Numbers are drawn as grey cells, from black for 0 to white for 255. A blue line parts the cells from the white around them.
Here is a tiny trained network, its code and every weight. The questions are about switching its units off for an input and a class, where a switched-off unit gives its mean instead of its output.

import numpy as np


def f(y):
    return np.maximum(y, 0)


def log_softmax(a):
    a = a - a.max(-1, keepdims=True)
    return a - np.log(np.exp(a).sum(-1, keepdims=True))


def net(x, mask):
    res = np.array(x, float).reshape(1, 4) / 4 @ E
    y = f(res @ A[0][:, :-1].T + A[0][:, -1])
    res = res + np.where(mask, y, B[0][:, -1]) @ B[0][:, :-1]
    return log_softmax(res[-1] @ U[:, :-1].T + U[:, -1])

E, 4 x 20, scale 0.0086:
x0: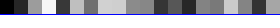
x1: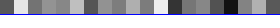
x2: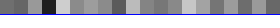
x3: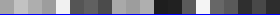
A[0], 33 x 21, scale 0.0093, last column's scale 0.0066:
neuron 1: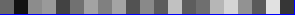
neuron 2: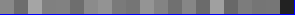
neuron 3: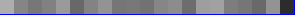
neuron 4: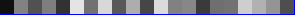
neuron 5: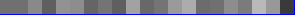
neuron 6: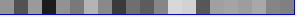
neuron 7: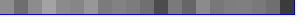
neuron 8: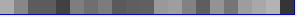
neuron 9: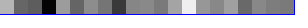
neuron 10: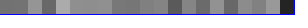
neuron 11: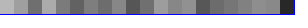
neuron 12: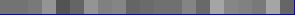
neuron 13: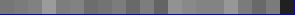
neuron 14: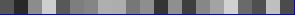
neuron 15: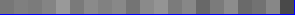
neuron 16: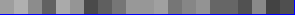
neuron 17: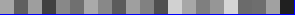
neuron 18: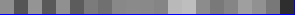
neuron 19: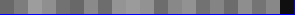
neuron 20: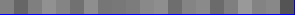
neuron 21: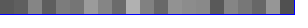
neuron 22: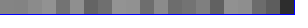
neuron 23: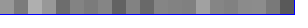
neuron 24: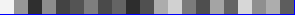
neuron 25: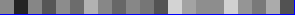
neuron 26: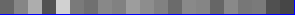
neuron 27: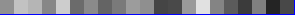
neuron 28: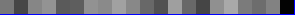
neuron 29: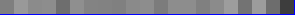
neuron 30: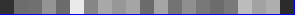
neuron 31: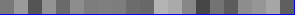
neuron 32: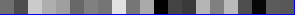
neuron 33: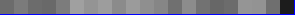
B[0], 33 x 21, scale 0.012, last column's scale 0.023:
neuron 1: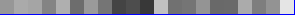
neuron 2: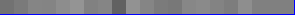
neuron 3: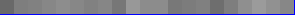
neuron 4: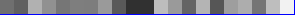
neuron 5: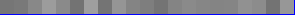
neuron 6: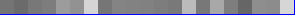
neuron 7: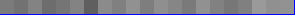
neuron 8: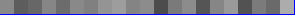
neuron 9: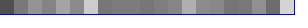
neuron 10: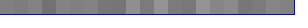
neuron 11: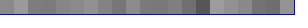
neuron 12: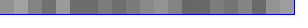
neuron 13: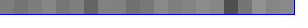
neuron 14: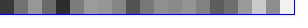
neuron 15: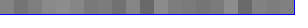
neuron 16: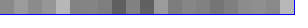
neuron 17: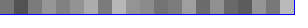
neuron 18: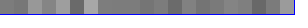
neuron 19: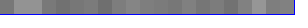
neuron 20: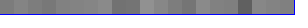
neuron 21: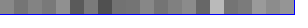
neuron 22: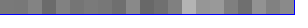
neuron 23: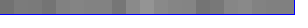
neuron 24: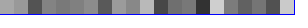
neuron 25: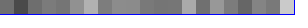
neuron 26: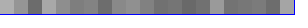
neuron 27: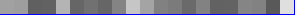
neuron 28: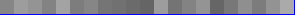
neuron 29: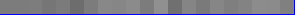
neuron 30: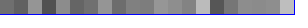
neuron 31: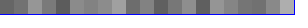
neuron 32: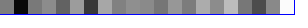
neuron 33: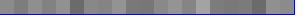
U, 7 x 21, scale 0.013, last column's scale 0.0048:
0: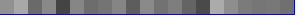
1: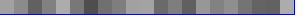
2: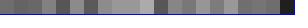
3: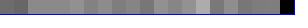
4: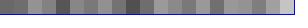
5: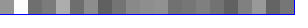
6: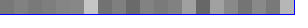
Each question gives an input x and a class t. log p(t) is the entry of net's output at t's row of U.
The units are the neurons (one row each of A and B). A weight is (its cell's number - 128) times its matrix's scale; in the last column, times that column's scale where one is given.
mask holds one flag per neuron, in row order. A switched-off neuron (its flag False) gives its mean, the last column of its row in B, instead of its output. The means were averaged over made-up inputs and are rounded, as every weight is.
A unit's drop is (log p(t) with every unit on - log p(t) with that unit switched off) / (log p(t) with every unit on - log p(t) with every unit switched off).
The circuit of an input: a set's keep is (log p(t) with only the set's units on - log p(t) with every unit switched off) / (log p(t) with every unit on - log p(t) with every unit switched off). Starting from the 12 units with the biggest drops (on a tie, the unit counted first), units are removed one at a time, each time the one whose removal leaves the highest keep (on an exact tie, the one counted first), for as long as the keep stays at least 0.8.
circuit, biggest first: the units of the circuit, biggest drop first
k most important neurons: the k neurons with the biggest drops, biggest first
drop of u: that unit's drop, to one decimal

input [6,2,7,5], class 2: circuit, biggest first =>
[neuron 32; neuron 1]
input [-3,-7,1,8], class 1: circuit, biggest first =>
[neuron 27]
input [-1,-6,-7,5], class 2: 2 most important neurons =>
[neuron 4; neuron 32]
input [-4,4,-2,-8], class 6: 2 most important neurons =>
[neuron 24; neuron 6]
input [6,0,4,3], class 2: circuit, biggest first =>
[neuron 4; neuron 32]
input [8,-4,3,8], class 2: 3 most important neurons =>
[neuron 32; neuron 4; neuron 27]
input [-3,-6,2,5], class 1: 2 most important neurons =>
[neuron 27; neuron 14]
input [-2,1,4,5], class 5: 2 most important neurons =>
[neuron 32; neuron 16]
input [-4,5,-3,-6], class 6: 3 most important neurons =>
[neuron 24; neuron 32; neuron 6]
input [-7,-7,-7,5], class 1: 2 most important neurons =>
[neuron 14; neuron 1]
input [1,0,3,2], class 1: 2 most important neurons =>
[neuron 14; neuron 4]
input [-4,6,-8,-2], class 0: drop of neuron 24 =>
0.1
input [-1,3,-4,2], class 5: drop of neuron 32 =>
0.7
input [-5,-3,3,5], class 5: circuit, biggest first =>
[neuron 27]
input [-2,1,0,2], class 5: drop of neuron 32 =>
0.6
